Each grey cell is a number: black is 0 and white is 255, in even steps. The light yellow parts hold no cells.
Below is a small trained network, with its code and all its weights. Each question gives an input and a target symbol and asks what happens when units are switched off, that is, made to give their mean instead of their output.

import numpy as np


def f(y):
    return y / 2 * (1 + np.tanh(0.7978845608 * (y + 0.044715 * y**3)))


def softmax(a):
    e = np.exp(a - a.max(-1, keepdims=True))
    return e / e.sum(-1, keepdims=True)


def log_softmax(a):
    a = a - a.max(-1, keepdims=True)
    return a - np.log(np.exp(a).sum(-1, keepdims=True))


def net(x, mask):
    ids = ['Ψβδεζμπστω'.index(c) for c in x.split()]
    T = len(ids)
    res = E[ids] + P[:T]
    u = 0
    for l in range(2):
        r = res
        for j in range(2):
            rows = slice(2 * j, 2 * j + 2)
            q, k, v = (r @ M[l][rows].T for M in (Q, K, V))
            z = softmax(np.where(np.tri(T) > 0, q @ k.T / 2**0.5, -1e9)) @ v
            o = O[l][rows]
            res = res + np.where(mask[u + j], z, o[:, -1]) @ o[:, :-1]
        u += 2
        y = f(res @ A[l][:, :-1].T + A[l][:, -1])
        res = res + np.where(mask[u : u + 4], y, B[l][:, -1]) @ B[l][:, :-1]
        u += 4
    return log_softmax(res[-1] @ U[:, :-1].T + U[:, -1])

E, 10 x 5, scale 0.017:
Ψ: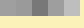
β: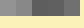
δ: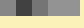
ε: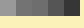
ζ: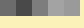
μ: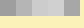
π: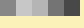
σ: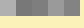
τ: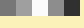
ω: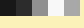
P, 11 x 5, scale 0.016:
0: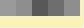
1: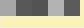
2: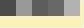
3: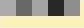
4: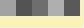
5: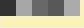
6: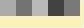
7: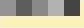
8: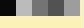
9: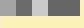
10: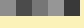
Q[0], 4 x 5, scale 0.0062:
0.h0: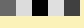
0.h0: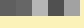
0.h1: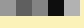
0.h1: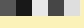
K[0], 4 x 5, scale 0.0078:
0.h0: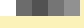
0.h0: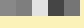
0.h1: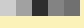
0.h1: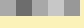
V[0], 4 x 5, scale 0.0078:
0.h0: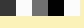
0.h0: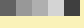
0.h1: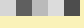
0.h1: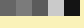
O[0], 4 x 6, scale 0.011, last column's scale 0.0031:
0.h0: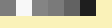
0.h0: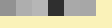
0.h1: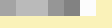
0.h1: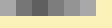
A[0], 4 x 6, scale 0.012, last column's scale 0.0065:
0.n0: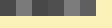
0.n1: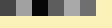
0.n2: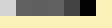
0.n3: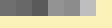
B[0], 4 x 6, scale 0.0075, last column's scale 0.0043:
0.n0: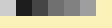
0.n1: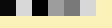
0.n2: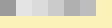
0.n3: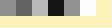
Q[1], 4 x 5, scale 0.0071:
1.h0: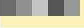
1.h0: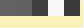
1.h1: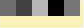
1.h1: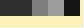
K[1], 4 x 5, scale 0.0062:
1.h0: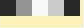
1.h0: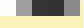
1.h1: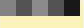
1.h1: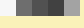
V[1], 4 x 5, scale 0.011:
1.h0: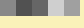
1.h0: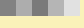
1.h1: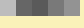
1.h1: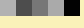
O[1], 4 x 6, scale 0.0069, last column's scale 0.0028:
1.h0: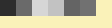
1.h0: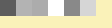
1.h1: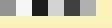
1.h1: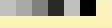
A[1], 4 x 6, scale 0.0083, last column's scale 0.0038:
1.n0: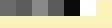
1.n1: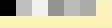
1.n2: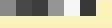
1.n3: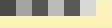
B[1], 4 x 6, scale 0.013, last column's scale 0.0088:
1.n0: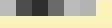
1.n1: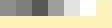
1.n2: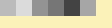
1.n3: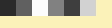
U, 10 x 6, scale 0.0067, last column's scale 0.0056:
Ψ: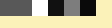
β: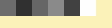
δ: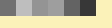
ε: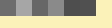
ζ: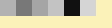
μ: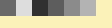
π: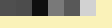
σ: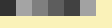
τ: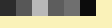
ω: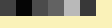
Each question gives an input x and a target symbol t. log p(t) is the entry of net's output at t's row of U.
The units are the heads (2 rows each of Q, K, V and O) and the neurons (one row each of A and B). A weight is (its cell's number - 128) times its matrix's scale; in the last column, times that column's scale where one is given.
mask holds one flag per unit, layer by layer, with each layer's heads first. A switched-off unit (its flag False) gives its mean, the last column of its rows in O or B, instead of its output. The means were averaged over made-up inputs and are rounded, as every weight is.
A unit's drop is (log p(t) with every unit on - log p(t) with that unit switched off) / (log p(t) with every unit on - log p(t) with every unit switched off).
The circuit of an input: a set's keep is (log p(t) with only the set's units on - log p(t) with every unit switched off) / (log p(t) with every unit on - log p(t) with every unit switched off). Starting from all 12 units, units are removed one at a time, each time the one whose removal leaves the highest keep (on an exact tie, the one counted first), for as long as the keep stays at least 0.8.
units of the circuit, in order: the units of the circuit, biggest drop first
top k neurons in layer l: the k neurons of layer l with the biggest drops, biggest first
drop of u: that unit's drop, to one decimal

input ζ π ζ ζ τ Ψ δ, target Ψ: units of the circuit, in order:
1.h1; 1.n1
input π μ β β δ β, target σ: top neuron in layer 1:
1.n3
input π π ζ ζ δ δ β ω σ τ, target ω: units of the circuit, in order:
1.n1; 1.h0; 1.n0
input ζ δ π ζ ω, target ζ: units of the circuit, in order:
1.n2; 0.h0
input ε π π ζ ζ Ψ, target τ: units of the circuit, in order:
1.n3; 0.n1; 1.h1
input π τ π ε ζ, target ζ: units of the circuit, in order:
1.n2; 1.n1; 0.h0
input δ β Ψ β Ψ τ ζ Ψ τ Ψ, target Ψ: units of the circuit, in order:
1.h1; 0.h0
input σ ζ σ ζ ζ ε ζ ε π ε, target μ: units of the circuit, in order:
1.n3; 1.h1
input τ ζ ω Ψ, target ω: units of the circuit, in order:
1.n1; 1.h0
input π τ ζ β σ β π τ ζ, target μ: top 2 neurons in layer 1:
1.n2; 1.n3
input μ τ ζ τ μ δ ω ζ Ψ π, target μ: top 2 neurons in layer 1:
1.n3; 1.n1
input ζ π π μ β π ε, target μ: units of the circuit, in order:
0.h0; 1.n3
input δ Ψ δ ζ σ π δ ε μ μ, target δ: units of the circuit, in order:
0.h0; 1.h0
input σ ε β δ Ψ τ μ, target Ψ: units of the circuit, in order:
1.h1
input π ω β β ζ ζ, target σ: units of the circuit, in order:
1.n3; 0.n1; 0.h0
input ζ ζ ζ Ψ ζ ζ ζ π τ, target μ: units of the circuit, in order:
0.h0; 1.h0
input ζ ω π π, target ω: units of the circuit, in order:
1.h0; 1.n1
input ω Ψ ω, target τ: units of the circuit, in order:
1.n3; 1.h0
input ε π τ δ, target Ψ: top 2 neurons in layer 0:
0.n1; 0.n0
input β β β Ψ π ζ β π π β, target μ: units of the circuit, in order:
0.h0
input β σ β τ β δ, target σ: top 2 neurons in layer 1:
1.n3; 1.n0
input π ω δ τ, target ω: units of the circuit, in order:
1.n1; 1.h0
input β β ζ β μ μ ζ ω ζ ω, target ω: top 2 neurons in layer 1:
1.n1; 1.n2
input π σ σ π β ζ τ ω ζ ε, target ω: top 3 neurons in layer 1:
1.n1; 1.n0; 1.n2
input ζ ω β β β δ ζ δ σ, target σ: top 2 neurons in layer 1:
1.n3; 1.n1
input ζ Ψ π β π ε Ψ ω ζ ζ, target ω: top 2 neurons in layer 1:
1.n1; 1.n2
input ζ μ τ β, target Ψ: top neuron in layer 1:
1.n1
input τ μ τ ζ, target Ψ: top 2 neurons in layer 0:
0.n1; 0.n2
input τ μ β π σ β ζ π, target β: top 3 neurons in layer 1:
1.n0; 1.n1; 1.n2
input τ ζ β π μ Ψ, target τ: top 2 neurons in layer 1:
1.n3; 1.n0
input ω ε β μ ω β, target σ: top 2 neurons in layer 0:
0.n1; 0.n0
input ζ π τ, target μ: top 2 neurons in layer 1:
1.n3; 1.n1
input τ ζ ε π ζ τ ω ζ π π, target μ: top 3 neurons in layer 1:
1.n3; 1.n0; 1.n1
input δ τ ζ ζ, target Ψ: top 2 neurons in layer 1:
1.n1; 1.n0
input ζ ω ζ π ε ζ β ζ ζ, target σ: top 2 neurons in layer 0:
0.n1; 0.n0
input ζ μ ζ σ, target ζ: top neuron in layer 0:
0.n3
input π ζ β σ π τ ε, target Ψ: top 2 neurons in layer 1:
1.n1; 1.n2
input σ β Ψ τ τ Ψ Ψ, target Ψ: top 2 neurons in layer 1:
1.n1; 1.n0
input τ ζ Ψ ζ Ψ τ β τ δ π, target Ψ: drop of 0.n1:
0.2
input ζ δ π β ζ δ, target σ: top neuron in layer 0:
0.n1
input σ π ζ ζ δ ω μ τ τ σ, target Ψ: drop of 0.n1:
0.0
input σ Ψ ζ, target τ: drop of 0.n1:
0.3
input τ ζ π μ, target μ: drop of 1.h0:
-0.1
